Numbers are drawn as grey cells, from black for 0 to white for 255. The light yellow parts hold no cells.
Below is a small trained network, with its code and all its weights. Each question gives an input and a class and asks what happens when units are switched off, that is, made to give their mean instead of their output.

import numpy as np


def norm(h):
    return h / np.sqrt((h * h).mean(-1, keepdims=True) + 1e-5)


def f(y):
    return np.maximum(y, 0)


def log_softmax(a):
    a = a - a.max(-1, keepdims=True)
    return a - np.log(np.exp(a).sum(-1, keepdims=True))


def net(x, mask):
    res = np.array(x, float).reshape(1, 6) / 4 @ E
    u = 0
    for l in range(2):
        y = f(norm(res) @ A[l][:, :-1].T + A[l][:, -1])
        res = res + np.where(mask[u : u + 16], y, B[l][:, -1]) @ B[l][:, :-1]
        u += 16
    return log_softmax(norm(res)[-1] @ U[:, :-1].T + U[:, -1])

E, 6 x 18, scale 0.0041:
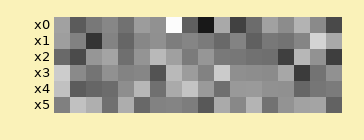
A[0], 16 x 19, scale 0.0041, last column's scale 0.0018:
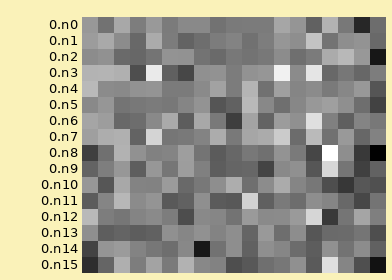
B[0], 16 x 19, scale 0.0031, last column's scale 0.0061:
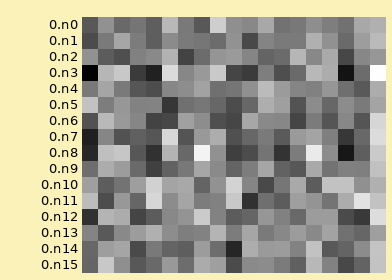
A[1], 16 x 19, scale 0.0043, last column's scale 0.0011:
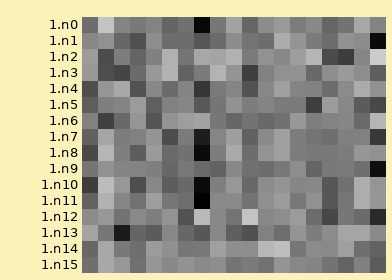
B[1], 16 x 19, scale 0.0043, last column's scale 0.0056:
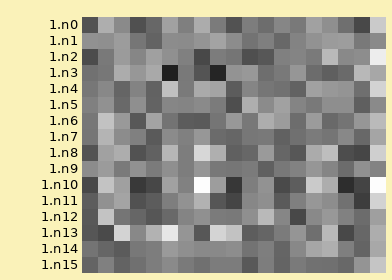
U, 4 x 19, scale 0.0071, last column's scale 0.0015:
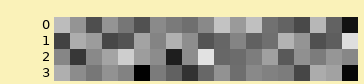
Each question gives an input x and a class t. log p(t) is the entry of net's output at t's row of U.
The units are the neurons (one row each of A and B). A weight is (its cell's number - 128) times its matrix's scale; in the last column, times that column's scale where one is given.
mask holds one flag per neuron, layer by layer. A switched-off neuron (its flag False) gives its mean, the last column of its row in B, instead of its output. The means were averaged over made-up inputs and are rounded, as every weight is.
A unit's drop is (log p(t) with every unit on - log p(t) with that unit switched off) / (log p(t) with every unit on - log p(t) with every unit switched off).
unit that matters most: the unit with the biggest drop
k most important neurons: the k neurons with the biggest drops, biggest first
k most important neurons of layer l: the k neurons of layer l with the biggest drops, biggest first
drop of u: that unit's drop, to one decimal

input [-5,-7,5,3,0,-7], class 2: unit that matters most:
0.n10
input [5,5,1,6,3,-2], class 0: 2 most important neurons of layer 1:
(1.n10; 1.n8)
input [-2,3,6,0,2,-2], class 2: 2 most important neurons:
(1.n10; 0.n3)
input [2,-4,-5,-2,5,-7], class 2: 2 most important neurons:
(0.n10; 1.n10)
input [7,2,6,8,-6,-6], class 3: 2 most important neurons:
(0.n3; 1.n10)
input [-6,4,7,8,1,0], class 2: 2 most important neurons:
(1.n10; 0.n6)
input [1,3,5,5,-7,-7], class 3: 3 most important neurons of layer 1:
(1.n10; 1.n8; 1.n2)
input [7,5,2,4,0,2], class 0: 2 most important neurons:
(0.n3; 1.n10)
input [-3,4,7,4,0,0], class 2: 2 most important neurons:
(0.n6; 1.n10)
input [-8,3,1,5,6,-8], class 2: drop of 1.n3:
0.1
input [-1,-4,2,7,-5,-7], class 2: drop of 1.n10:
0.2
